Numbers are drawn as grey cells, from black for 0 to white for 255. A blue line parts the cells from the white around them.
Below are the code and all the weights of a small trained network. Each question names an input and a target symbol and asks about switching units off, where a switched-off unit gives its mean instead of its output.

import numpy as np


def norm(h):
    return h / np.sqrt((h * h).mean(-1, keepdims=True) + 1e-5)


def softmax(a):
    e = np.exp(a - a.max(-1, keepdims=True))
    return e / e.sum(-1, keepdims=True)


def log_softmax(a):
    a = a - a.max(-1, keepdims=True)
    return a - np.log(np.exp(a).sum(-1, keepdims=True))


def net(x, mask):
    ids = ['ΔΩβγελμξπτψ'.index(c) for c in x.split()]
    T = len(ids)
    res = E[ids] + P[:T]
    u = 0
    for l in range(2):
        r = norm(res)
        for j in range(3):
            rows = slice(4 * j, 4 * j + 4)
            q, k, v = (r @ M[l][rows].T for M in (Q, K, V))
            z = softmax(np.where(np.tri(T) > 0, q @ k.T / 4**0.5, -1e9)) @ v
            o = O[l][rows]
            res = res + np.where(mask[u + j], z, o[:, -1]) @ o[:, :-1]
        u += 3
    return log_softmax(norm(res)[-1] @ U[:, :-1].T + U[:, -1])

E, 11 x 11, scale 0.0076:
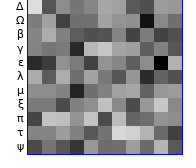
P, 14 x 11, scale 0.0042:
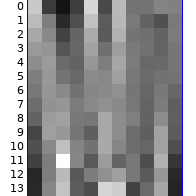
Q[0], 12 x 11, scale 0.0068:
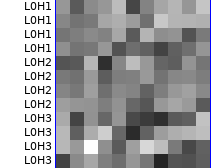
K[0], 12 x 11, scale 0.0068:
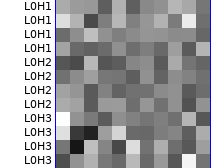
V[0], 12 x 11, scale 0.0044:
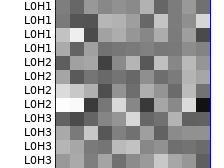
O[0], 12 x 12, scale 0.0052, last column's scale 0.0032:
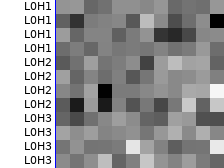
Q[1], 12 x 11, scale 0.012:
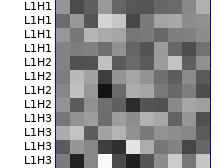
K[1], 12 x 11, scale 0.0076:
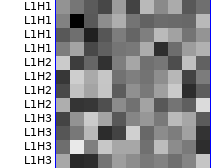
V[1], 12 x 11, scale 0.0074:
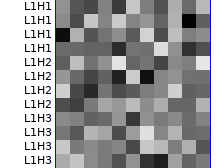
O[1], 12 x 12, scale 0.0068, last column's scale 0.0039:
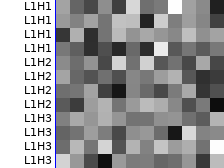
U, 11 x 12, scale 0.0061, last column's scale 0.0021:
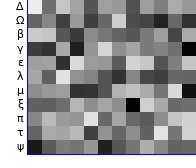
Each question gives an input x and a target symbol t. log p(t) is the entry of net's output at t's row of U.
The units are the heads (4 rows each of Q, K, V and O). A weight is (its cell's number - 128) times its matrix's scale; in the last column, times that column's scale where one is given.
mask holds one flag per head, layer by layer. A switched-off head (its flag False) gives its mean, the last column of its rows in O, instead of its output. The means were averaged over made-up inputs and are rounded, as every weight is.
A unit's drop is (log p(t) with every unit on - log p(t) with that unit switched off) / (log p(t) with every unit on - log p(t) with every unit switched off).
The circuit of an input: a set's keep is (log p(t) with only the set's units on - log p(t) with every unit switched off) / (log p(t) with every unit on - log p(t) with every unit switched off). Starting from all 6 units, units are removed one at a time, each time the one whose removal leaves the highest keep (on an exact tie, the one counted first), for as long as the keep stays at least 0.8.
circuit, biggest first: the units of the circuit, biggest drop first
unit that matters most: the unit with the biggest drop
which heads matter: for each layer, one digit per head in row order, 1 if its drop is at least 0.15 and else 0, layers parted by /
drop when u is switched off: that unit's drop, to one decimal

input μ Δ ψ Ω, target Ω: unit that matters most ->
L1H3
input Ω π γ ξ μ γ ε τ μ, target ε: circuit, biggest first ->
(L0H2, L1H2)
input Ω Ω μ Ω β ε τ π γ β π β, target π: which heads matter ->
000 / 100
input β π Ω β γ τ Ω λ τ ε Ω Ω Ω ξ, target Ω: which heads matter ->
010 / 100
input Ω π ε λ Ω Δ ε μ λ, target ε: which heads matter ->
110 / 000
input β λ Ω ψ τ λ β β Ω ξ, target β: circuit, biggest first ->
(L0H1, L1H3)
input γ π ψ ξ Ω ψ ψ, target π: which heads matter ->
000 / 010
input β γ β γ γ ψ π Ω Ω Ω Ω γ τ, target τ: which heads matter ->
000 / 010
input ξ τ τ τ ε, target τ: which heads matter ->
000 / 011
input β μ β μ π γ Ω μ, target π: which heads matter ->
000 / 010
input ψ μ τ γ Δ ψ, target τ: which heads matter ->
000 / 001
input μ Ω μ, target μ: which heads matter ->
010 / 001
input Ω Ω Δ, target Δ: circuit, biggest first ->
(L1H1, L1H3, L0H1)
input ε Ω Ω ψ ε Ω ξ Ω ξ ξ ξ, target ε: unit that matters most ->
L0H2
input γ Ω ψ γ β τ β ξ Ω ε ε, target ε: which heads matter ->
110 / 010
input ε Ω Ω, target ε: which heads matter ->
110 / 101
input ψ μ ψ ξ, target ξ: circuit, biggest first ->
(L1H3, L0H2, L1H1)
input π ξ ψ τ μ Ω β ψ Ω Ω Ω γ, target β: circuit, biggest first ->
(L0H1, L1H2)
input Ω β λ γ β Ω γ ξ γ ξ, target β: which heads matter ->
100 / 001
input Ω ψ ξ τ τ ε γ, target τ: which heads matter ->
001 / 001
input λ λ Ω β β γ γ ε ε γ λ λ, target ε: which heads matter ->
110 / 010
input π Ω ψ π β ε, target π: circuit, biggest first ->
(L1H1)
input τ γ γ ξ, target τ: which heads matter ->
000 / 001
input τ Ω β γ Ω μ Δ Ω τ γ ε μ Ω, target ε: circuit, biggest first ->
(L0H2, L1H2)
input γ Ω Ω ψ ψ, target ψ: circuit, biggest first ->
(L1H3, L0H2)
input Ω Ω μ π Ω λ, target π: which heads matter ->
000 / 000
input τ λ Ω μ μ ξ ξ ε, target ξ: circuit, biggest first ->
(L1H1)
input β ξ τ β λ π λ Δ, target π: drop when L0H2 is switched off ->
0.1
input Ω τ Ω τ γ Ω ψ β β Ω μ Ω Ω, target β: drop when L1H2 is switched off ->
0.1
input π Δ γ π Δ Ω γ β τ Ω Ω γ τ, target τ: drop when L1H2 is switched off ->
0.2
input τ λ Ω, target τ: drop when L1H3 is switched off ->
0.3
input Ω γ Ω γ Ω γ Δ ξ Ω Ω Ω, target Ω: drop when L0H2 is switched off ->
0.0
